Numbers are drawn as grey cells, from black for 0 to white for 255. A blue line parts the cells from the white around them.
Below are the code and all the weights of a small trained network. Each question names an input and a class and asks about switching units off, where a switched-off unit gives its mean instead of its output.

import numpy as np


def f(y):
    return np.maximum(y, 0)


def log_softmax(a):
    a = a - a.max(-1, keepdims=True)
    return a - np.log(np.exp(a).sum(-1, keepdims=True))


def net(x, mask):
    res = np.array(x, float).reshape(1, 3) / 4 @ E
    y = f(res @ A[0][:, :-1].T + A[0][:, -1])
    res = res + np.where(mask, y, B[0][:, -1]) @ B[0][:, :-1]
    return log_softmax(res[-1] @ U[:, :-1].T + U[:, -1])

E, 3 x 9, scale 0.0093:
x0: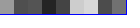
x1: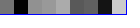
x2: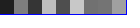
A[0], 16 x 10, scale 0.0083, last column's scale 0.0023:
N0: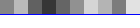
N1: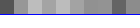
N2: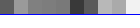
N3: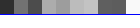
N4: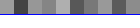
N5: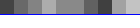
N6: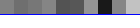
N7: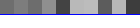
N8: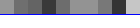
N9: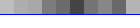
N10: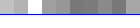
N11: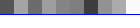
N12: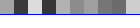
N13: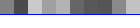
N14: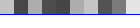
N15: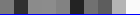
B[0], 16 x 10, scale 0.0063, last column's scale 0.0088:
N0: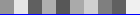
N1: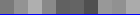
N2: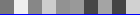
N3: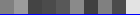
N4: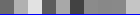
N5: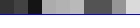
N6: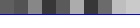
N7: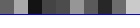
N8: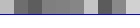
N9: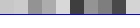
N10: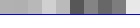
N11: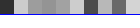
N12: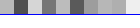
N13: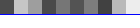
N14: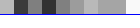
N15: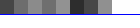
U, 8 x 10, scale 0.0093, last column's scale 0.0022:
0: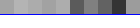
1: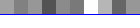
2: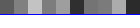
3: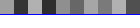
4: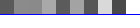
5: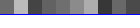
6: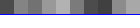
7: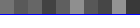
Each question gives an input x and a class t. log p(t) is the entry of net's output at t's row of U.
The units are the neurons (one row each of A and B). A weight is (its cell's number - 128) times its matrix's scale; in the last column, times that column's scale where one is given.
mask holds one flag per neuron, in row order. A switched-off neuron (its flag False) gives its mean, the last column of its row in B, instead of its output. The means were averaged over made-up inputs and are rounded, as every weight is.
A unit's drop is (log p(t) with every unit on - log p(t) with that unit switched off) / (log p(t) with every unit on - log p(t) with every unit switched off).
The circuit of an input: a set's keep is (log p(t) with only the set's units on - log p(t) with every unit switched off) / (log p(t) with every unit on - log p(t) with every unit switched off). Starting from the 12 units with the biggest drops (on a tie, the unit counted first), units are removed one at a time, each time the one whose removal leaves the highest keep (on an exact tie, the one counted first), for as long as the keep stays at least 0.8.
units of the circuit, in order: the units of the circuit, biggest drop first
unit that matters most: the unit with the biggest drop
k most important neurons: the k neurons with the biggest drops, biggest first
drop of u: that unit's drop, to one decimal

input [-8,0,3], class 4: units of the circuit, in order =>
(N11, N2)
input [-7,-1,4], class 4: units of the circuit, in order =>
(N11, N2)
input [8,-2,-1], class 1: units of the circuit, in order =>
(N14, N0)
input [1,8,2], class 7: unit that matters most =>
N6
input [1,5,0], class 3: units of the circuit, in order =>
(N2, N11)
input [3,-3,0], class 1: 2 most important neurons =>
(N5, N13)
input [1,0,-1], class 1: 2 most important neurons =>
(N15, N5)
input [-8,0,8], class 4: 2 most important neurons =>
(N11, N2)
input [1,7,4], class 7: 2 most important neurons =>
(N6, N10)
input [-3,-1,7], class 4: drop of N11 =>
0.2
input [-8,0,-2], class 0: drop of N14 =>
0.1
